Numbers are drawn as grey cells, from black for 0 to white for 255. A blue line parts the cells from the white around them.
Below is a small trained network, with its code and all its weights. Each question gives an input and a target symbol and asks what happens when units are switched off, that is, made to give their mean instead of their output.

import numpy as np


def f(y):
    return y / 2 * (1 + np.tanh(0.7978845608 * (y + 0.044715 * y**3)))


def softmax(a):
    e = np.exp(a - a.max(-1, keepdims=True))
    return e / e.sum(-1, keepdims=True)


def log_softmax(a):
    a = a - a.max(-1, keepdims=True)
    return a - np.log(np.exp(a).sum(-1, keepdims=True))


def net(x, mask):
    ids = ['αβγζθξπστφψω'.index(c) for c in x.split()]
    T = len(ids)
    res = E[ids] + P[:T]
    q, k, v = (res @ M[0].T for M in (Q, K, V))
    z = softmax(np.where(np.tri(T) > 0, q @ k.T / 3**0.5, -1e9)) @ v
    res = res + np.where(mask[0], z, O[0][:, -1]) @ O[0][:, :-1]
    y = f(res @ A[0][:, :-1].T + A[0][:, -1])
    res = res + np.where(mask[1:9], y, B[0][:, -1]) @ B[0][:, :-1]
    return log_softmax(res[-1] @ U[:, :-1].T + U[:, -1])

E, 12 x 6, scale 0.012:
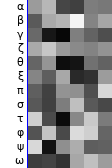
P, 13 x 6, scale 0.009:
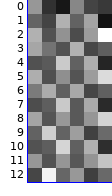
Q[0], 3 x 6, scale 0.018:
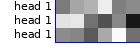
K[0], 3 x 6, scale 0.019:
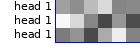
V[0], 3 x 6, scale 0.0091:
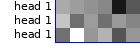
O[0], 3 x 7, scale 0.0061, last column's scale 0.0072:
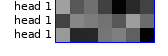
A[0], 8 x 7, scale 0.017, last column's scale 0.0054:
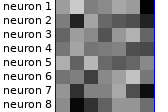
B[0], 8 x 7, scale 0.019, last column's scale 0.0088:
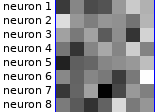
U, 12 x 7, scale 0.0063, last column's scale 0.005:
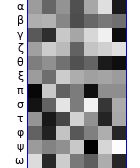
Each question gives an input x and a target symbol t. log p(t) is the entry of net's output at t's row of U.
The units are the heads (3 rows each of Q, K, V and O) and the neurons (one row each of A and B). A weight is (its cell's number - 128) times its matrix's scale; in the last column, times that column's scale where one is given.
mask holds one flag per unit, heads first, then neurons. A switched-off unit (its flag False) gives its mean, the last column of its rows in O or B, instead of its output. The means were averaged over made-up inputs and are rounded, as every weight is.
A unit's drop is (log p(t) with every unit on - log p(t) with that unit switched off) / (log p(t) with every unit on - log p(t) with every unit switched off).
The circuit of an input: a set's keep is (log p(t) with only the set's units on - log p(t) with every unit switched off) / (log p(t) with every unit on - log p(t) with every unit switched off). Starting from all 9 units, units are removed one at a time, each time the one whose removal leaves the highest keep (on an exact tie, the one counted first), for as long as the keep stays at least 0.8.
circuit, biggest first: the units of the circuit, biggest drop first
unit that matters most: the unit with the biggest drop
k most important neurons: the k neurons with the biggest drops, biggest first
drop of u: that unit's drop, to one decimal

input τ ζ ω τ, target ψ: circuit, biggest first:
(head 1; neuron 3)
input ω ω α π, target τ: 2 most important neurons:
(neuron 8; neuron 1)
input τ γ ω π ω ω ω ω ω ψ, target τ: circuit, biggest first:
(head 1; neuron 2; neuron 5)
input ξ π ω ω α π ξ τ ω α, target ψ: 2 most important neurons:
(neuron 3; neuron 4)
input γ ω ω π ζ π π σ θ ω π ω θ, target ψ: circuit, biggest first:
(neuron 4; head 1; neuron 3)
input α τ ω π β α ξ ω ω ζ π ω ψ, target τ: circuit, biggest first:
(head 1; neuron 8)
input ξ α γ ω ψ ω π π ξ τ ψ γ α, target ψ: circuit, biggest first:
(head 1; neuron 4; neuron 3)
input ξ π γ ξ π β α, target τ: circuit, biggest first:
(head 1; neuron 8)
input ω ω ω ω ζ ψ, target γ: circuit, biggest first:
(neuron 3; neuron 5)
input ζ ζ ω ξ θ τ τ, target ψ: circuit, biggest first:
(neuron 6; neuron 3)
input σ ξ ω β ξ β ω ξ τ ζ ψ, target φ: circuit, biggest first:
(neuron 7)
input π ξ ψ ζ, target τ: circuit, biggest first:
(head 1; neuron 1)
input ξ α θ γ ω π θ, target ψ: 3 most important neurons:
(neuron 4; neuron 3; neuron 8)
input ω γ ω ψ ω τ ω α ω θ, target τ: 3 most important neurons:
(neuron 8; neuron 1; neuron 4)
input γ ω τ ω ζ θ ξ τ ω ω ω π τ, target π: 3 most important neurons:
(neuron 1; neuron 2; neuron 6)
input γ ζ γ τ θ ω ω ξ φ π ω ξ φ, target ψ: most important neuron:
(neuron 4)
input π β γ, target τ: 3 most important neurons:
(neuron 8; neuron 1; neuron 7)
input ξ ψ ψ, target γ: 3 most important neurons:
(neuron 5; neuron 3; neuron 6)
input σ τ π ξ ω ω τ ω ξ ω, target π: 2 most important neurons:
(neuron 1; neuron 6)
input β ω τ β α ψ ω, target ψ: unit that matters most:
neuron 6
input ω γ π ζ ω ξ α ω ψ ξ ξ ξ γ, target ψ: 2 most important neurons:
(neuron 3; neuron 4)
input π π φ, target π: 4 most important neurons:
(neuron 1; neuron 6; neuron 2; neuron 4)
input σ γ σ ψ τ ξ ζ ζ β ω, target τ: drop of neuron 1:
0.2
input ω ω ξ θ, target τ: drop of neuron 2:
0.0
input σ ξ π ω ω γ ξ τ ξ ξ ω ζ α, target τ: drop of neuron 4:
0.1
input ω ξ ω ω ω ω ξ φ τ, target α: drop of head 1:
0.4
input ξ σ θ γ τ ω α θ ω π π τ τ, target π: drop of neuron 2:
0.3
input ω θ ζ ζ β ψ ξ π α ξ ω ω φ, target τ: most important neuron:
(neuron 1)
